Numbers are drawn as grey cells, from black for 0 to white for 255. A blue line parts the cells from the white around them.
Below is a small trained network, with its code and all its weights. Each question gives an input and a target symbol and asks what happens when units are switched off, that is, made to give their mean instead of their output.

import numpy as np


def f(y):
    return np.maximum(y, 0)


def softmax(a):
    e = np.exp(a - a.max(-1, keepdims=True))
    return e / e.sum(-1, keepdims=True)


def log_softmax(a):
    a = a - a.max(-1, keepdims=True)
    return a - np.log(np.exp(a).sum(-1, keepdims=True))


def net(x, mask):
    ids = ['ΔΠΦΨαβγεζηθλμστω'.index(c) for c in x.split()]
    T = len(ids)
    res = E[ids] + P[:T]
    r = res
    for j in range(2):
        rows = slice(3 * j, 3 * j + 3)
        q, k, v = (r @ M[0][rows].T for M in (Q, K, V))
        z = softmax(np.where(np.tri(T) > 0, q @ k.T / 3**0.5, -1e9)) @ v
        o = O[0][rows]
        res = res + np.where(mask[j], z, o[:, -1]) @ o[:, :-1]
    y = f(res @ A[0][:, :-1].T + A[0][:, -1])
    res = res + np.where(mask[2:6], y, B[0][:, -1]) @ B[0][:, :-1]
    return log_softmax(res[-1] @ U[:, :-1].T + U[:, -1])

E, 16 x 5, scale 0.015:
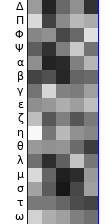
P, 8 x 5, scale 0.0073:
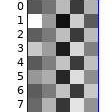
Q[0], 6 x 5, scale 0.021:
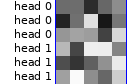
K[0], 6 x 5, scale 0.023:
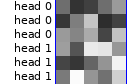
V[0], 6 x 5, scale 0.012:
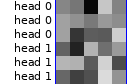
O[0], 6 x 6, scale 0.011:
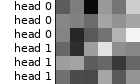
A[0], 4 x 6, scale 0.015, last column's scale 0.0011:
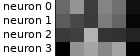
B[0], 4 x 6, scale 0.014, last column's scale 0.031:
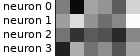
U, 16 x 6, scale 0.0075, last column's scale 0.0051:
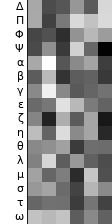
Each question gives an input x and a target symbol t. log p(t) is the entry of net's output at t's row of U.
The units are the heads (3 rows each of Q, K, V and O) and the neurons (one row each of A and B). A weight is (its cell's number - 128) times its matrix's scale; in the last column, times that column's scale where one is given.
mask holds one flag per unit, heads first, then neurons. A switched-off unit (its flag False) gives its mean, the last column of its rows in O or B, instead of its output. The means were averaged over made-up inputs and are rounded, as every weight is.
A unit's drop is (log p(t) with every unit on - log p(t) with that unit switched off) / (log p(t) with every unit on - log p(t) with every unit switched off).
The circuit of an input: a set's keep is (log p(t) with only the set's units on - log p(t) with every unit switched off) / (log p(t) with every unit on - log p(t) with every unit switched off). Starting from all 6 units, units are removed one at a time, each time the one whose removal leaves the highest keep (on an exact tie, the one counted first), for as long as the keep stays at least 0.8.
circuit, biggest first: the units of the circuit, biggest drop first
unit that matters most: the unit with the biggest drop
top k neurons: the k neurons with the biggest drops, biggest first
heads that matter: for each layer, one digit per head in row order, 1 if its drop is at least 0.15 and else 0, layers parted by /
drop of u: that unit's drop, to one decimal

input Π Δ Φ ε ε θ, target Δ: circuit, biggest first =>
(neuron 0; head 1; head 0)
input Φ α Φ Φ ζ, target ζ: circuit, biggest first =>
(head 0; neuron 1)
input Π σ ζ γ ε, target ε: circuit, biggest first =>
(head 0; head 1; neuron 3)
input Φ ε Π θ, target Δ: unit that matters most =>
neuron 1
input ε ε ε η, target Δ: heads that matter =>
01
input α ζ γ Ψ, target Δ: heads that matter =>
11
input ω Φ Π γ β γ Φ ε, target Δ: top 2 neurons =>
(neuron 0; neuron 3)
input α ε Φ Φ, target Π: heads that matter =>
10
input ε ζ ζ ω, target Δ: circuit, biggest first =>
(neuron 1; head 1; neuron 0)
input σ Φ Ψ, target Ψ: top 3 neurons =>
(neuron 3; neuron 0; neuron 2)
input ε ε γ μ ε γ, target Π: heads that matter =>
10
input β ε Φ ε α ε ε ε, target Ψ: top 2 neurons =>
(neuron 1; neuron 0)
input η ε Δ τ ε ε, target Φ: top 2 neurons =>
(neuron 1; neuron 0)
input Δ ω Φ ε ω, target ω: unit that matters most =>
head 0
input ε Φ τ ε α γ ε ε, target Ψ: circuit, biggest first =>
(head 1; neuron 3; head 0)
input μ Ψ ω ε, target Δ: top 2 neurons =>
(neuron 1; neuron 3)
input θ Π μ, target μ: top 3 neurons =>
(neuron 0; neuron 1; neuron 3)
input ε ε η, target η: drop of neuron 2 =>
0.0
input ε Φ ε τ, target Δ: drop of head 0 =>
0.4
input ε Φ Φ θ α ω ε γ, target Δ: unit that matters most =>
neuron 0
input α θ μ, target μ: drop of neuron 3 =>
0.3
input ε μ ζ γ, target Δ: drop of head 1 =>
0.5
